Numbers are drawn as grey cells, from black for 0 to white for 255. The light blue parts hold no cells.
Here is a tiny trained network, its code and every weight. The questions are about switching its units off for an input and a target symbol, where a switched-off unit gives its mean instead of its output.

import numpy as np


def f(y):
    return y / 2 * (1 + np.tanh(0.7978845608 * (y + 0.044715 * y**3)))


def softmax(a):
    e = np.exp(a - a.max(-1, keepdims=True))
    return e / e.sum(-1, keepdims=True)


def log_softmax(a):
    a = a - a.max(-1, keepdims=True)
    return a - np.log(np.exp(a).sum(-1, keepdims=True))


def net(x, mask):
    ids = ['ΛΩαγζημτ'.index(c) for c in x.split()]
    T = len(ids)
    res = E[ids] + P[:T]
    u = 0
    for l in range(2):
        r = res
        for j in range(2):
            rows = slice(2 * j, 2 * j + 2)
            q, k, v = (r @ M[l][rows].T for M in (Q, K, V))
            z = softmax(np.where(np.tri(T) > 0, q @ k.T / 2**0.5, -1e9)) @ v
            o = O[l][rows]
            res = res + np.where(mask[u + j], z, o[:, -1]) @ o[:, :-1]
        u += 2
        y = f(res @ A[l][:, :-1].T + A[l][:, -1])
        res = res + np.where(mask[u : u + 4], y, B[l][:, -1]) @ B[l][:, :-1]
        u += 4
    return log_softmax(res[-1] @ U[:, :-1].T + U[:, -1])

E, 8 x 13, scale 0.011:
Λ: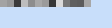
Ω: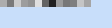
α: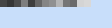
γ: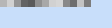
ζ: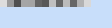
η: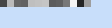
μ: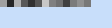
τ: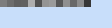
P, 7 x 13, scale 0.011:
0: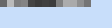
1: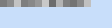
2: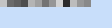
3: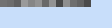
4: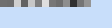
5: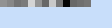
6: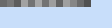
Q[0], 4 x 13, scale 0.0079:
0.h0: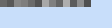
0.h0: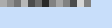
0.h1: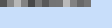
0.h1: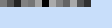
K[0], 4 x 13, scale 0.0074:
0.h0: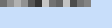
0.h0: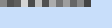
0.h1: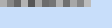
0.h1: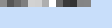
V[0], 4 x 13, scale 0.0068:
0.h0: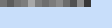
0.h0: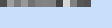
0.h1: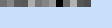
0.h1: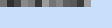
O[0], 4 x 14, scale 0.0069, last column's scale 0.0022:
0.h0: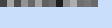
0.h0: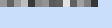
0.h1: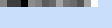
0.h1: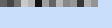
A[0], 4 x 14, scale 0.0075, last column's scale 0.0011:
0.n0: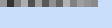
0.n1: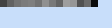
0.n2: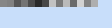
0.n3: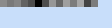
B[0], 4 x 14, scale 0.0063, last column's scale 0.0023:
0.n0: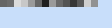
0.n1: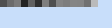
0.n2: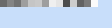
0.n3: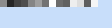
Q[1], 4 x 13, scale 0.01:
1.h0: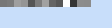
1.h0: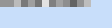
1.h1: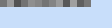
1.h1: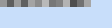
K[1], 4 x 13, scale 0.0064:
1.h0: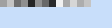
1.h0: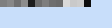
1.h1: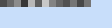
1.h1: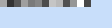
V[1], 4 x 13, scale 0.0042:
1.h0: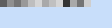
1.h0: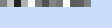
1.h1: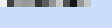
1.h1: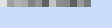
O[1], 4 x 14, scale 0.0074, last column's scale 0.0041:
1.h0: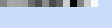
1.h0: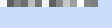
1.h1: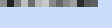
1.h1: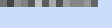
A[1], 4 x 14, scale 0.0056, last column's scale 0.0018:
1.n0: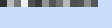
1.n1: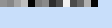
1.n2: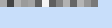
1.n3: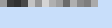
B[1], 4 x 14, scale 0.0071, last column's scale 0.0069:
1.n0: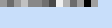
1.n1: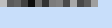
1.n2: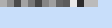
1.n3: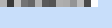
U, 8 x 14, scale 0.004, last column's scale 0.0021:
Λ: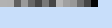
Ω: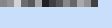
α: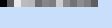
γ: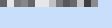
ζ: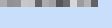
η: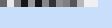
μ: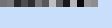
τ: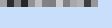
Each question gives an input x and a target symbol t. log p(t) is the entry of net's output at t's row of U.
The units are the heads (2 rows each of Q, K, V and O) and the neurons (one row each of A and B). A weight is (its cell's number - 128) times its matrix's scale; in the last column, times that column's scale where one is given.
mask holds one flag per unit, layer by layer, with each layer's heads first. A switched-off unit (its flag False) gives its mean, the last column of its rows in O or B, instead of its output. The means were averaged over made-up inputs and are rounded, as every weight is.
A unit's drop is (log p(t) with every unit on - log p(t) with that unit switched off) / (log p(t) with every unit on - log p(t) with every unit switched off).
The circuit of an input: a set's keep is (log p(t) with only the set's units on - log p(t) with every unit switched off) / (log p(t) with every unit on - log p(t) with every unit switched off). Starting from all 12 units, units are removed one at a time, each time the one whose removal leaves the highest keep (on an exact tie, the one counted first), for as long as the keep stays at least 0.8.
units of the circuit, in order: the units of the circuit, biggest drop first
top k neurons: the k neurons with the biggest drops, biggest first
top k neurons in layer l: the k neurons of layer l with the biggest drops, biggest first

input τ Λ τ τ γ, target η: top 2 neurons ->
0.n3, 0.n2
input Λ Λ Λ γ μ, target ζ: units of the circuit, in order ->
1.n2, 0.h1
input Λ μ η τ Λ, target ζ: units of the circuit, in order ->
0.h1, 1.n2, 1.h0
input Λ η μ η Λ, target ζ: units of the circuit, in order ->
1.n2, 1.h0, 0.h1
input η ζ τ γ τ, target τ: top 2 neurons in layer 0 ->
0.n2, 0.n0
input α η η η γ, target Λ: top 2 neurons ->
0.n2, 1.n0
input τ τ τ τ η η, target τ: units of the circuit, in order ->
1.h0, 1.n3
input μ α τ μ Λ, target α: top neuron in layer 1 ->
1.n0
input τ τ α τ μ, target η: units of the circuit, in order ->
0.n3, 0.n2, 1.h1, 0.h0
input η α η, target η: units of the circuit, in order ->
1.h0, 1.h1
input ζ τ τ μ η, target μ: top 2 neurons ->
0.n2, 1.n1
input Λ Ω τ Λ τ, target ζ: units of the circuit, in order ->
1.n2, 0.h1, 1.h0
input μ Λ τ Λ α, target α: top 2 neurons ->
1.n0, 0.n3
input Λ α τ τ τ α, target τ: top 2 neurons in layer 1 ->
1.n3, 1.n2
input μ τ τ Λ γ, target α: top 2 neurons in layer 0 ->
0.n3, 0.n2
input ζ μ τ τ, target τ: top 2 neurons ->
1.n3, 0.n3
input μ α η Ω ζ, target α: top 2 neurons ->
0.n3, 1.n0
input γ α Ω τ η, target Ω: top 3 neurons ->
0.n2, 0.n3, 1.n1
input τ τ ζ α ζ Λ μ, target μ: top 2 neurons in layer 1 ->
1.n1, 1.n2
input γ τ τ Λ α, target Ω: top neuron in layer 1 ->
1.n1
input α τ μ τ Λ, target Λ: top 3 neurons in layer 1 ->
1.n0, 1.n1, 1.n2
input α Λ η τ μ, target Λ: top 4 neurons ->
1.n0, 0.n2, 0.n3, 1.n1
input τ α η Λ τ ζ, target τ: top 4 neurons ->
1.n3, 0.n2, 1.n2, 0.n0
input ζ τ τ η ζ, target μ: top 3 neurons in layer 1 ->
1.n1, 1.n2, 1.n3
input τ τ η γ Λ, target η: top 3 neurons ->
0.n2, 0.n3, 1.n3
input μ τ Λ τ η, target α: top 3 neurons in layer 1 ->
1.n0, 1.n2, 1.n1
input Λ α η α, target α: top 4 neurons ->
0.n2, 1.n0, 0.n0, 1.n2
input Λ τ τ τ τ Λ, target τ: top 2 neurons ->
1.n3, 1.n2
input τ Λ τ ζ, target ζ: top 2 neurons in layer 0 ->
0.n2, 0.n0
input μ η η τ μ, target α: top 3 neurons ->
0.n3, 1.n0, 1.n2
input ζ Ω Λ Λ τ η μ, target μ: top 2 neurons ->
1.n1, 1.n3
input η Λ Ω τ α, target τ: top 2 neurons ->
1.n3, 0.n2
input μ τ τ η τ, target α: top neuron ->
1.n0
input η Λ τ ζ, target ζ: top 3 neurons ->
0.n2, 0.n0, 1.n2
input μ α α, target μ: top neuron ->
0.n3
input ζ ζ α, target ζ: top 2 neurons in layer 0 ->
0.n2, 0.n3
